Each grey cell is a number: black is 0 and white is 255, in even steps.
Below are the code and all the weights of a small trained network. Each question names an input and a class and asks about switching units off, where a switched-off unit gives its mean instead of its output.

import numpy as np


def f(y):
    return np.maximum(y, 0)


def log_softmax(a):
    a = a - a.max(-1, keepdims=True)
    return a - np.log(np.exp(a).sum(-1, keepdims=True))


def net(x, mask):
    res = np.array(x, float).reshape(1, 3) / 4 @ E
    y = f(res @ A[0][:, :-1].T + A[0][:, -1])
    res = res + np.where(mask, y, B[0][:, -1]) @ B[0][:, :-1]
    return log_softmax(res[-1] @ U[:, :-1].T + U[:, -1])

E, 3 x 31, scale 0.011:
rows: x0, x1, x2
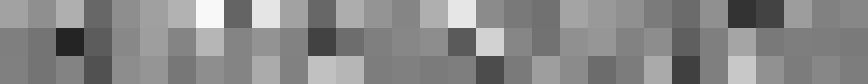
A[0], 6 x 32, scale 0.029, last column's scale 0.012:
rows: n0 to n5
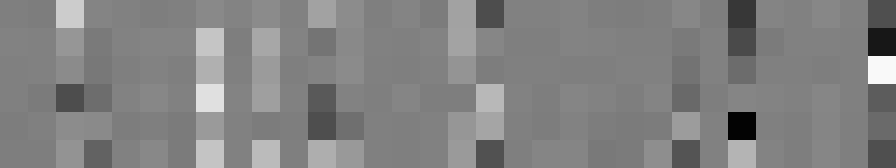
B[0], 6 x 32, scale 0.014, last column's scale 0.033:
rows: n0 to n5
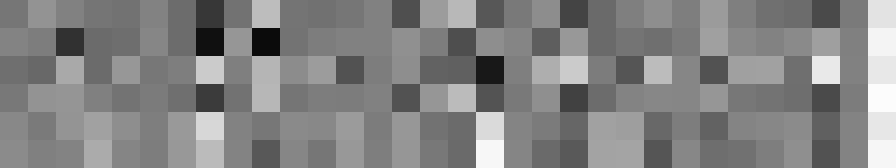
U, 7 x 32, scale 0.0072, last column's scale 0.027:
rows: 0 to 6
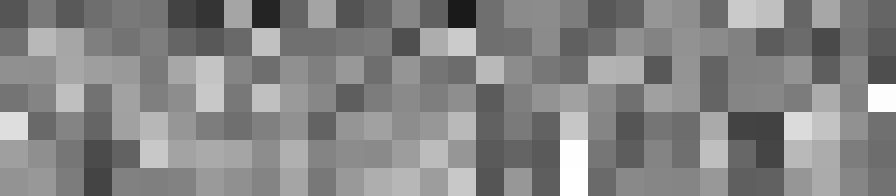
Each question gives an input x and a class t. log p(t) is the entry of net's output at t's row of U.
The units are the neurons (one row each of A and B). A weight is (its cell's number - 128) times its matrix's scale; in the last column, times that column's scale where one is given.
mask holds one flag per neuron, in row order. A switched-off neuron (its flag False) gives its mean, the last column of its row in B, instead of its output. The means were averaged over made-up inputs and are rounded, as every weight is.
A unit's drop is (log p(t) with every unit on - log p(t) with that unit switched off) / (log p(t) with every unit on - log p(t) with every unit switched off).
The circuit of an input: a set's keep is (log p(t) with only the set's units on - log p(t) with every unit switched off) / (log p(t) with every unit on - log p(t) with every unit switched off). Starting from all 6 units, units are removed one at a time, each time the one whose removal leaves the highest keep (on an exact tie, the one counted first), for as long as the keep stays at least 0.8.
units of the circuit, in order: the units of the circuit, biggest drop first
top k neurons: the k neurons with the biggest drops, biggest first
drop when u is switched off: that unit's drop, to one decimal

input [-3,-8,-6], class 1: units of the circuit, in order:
n0
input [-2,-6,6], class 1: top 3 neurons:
n4, n0, n2
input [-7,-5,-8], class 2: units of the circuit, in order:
n1, n3
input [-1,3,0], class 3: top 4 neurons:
n1, n0, n3, n5
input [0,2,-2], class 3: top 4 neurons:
n1, n5, n0, n3
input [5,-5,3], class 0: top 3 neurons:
n1, n3, n2
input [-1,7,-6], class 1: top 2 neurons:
n3, n5
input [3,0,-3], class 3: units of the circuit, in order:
n5, n4
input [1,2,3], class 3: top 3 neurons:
n1, n4, n0
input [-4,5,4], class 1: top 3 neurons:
n1, n2, n4
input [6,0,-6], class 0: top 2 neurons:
n1, n5
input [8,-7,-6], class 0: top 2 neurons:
n1, n3
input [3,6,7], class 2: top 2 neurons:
n5, n0
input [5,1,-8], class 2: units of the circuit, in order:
n4
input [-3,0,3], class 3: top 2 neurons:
n1, n5
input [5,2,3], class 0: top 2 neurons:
n1, n2
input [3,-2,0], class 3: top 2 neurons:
n3, n2
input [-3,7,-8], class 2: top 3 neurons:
n0, n4, n2
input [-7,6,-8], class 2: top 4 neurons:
n1, n2, n0, n3
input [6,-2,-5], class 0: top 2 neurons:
n1, n5
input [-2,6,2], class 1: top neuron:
n2
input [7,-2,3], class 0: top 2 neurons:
n1, n2
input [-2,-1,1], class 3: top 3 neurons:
n1, n5, n3
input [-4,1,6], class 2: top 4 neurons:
n1, n2, n3, n0
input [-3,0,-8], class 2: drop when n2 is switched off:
0.1
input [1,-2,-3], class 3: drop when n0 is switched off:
0.0
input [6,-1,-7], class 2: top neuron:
n4
